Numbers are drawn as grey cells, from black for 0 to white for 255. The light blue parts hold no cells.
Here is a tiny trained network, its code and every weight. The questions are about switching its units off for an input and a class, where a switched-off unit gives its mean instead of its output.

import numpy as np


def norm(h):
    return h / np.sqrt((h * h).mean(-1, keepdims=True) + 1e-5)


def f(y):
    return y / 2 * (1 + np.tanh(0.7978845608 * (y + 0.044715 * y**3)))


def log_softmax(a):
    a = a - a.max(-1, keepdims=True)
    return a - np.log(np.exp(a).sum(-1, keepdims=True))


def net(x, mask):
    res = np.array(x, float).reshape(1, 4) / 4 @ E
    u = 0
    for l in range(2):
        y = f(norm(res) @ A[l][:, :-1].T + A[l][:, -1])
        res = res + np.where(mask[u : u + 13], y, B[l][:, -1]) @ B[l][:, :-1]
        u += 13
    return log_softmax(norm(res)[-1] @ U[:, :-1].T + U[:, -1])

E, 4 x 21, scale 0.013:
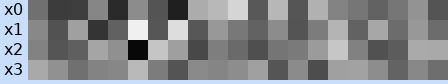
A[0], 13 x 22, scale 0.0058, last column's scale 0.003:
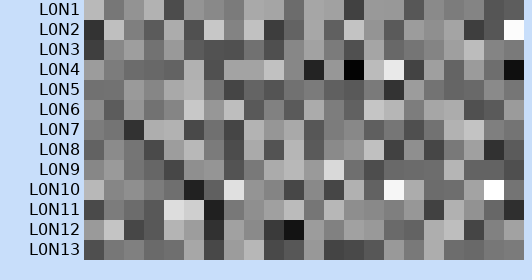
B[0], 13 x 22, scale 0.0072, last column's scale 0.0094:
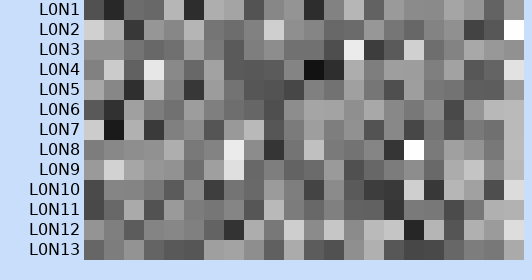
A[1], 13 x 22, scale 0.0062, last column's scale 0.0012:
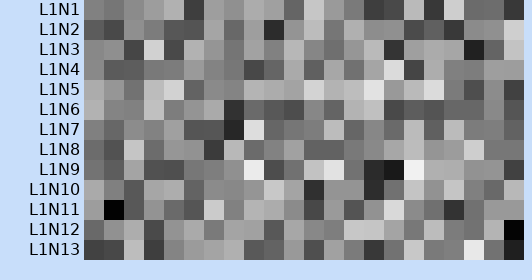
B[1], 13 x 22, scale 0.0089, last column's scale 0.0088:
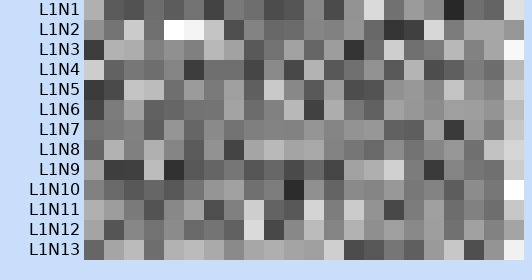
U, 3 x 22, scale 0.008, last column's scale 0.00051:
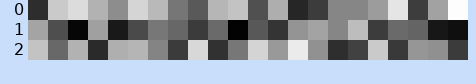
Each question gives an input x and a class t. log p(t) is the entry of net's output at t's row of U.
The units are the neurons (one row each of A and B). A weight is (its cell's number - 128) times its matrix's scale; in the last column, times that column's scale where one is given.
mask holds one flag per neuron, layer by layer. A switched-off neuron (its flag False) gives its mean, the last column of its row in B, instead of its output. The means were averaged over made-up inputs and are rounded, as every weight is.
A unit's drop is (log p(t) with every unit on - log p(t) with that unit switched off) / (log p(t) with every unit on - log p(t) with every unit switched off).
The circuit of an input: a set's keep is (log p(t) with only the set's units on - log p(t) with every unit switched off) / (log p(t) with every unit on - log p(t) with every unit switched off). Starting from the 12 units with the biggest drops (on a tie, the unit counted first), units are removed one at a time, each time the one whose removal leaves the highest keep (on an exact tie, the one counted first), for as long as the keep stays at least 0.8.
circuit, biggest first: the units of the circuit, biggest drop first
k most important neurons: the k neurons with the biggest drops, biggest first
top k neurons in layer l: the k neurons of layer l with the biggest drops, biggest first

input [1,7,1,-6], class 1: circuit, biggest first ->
(L1N4)
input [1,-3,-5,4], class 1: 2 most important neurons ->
(L0N8, L1N9)
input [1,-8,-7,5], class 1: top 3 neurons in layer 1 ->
(L1N9, L1N1, L1N13)
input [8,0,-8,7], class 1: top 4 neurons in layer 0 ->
(L0N8, L0N12, L0N6, L0N5)
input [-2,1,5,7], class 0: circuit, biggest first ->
(L1N13, L0N10)
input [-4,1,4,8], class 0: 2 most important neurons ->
(L1N13, L0N2)
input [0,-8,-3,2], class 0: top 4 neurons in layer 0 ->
(L0N2, L0N10, L0N1, L0N11)
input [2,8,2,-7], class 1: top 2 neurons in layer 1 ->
(L1N4, L1N3)
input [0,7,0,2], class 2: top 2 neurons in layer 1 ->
(L1N3, L1N4)
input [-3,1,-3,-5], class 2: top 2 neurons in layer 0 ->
(L0N12, L0N4)
